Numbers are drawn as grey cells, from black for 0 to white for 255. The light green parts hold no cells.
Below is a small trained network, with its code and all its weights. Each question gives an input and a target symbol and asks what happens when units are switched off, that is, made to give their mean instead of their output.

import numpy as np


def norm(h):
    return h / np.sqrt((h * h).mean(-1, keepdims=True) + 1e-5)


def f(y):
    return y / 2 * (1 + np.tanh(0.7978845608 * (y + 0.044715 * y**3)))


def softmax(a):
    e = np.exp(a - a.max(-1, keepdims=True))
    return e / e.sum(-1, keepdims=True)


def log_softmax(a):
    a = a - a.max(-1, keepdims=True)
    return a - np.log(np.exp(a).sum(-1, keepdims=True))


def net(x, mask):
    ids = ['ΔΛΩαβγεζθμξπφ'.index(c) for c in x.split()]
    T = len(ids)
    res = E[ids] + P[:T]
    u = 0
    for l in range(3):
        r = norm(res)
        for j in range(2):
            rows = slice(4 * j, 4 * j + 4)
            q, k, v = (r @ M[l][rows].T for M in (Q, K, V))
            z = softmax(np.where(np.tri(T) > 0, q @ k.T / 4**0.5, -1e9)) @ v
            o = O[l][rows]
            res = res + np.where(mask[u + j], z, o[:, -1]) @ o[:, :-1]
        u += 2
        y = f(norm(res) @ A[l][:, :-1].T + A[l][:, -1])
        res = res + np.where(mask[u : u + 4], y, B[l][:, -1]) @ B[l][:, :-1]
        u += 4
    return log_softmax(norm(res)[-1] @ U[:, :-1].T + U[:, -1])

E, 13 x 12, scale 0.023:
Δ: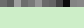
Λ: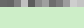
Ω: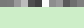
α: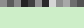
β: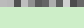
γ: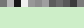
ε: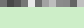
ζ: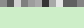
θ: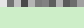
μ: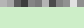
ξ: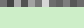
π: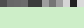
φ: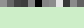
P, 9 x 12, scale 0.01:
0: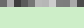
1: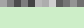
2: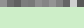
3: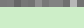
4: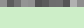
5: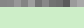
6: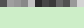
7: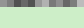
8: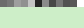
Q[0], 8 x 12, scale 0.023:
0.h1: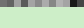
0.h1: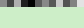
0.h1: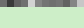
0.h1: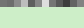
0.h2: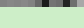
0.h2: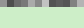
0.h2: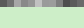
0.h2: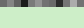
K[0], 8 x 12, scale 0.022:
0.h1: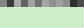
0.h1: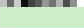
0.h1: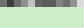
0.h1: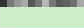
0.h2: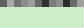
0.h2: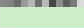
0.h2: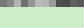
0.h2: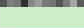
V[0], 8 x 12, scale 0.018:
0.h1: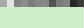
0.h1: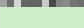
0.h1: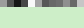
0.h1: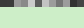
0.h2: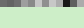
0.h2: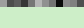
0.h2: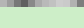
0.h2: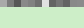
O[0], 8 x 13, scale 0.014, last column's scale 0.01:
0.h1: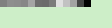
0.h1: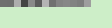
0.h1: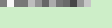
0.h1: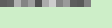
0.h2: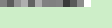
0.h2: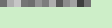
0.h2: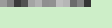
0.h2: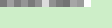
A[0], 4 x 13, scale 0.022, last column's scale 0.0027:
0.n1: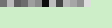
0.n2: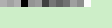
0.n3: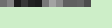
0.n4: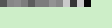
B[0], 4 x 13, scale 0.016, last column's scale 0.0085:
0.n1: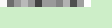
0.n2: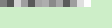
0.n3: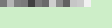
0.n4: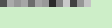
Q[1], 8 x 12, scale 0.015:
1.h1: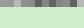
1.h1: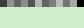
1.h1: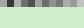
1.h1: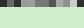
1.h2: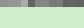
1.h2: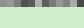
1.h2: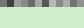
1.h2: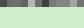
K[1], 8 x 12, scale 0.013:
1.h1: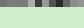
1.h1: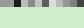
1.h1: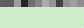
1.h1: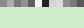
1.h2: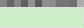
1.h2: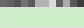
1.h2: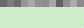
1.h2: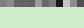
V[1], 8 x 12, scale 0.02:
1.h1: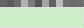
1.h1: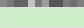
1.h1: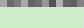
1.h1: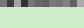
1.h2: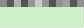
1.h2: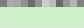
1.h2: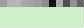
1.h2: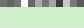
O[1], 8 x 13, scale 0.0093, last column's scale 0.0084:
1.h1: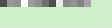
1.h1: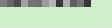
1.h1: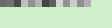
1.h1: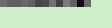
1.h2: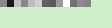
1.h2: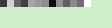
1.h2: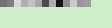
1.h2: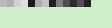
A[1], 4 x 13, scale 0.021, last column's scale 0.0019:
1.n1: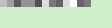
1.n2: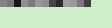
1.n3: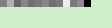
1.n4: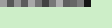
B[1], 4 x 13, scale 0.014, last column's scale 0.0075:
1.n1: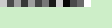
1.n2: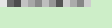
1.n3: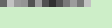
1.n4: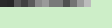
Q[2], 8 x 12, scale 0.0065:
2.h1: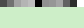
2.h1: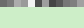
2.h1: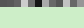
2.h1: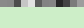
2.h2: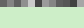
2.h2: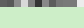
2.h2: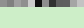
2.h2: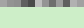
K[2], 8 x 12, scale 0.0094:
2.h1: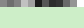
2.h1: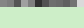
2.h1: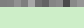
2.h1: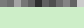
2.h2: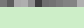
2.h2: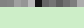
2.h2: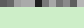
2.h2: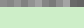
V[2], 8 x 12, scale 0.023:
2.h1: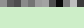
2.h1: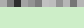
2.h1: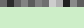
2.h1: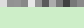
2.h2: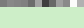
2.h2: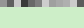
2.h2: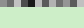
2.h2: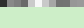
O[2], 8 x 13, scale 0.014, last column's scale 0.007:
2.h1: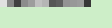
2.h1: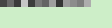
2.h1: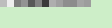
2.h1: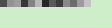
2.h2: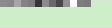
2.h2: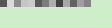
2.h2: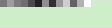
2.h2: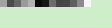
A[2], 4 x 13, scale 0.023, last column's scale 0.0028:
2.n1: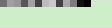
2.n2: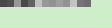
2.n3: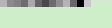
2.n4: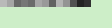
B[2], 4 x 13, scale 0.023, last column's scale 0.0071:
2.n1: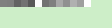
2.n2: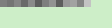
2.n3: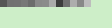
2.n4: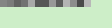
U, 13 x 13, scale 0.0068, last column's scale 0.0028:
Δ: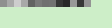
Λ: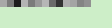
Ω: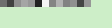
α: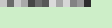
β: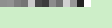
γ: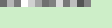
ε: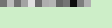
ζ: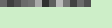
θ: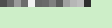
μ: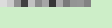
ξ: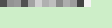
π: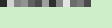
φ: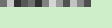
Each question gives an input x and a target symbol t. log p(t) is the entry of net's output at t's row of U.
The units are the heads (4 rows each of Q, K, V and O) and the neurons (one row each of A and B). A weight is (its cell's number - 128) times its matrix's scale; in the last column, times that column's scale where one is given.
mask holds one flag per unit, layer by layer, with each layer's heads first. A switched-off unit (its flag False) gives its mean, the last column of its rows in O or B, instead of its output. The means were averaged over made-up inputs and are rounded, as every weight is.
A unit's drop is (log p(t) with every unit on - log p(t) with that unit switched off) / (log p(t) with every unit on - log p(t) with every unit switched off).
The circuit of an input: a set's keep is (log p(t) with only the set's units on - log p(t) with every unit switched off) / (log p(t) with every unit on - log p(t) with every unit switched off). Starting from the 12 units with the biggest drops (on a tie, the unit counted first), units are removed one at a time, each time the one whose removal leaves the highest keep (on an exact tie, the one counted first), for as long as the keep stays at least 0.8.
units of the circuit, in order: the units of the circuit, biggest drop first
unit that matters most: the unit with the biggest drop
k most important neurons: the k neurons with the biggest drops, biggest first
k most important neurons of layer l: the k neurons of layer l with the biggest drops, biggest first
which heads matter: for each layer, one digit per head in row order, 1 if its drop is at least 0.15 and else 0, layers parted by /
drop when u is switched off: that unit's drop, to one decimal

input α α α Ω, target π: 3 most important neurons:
0.n1, 0.n2, 0.n3
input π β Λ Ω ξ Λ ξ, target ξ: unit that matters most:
2.n1
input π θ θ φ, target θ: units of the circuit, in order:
1.h2, 0.h1
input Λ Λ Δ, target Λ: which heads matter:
10 / 00 / 10
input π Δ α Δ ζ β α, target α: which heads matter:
01 / 00 / 00
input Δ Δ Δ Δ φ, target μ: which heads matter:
01 / 00 / 10
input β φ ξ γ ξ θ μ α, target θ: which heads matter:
10 / 01 / 10
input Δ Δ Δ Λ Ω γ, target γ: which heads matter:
11 / 00 / 00
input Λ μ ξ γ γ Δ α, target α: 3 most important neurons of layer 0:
0.n1, 0.n2, 0.n3
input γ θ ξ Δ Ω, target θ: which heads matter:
10 / 01 / 01
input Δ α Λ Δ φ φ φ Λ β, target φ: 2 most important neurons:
2.n3, 0.n1
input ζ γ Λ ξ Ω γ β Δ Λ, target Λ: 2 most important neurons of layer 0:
0.n2, 0.n3
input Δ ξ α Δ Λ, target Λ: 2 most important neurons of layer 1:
1.n2, 1.n1
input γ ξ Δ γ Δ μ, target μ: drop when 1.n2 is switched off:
0.0
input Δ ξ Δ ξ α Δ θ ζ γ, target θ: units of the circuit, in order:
1.h2
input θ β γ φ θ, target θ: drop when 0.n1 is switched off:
0.1
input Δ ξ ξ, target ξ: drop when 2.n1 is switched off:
0.5
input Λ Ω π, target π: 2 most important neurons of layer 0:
0.n4, 0.n3
